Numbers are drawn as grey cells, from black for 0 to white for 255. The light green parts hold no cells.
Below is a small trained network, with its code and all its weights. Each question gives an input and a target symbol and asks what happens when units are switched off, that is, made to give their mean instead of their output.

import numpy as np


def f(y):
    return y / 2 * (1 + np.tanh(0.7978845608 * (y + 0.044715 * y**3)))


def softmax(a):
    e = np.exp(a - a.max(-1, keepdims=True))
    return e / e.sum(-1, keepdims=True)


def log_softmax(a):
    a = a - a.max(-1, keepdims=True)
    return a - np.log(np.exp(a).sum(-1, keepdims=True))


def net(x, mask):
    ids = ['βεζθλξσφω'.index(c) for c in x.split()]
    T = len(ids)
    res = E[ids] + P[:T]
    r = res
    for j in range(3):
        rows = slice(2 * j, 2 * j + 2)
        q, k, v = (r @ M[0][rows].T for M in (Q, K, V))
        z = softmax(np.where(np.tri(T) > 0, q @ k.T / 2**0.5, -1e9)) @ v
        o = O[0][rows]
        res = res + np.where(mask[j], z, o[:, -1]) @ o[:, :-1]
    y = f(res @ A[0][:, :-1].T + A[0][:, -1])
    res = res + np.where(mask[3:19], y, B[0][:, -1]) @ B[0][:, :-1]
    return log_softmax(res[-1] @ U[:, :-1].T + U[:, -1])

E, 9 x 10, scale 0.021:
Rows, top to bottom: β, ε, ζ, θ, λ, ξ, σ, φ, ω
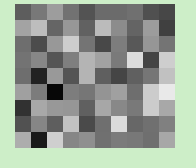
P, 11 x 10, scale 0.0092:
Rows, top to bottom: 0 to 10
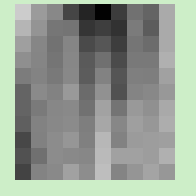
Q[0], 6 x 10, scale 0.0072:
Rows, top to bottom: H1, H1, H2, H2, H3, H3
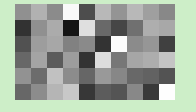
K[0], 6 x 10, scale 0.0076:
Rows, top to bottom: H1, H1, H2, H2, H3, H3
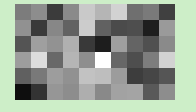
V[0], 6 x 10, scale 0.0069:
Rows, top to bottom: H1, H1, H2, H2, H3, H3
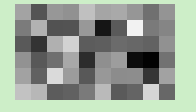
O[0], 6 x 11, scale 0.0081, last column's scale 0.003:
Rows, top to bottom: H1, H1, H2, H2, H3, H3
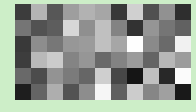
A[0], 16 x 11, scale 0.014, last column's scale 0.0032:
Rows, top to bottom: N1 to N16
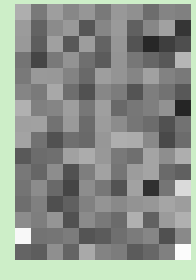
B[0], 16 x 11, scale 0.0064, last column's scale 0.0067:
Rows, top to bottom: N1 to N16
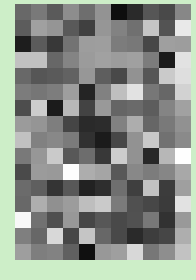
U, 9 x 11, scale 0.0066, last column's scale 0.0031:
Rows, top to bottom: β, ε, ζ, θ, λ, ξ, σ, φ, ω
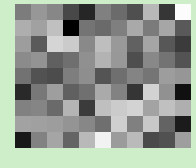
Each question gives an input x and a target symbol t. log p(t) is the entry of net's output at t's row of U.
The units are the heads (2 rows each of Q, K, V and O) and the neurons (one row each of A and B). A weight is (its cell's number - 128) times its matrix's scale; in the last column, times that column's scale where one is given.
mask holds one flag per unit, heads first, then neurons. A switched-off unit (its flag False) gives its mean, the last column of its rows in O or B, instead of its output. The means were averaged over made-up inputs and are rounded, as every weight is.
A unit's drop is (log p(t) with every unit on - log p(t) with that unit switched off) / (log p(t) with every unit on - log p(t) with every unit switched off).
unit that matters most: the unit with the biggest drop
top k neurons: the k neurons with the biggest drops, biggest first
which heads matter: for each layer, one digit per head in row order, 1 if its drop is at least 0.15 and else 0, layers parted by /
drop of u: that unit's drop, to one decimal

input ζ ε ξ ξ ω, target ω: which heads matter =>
011
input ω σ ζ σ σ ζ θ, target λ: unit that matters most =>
N2
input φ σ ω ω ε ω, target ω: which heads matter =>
001
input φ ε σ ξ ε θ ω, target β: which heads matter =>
001
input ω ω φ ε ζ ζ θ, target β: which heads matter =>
000
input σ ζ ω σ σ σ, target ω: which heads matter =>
101
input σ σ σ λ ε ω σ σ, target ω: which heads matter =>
101
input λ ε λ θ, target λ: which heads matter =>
100
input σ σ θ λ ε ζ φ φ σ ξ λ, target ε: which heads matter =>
001
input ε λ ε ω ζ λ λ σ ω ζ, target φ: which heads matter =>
011
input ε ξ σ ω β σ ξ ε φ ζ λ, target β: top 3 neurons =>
[N12, N14, N5]
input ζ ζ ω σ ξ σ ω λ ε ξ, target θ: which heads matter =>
011
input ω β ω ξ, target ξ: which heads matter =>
011
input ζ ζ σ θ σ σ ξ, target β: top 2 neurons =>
[N2, N9]
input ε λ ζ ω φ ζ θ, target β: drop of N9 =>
0.1
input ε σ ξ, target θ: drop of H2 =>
0.3
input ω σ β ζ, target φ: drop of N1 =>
0.0
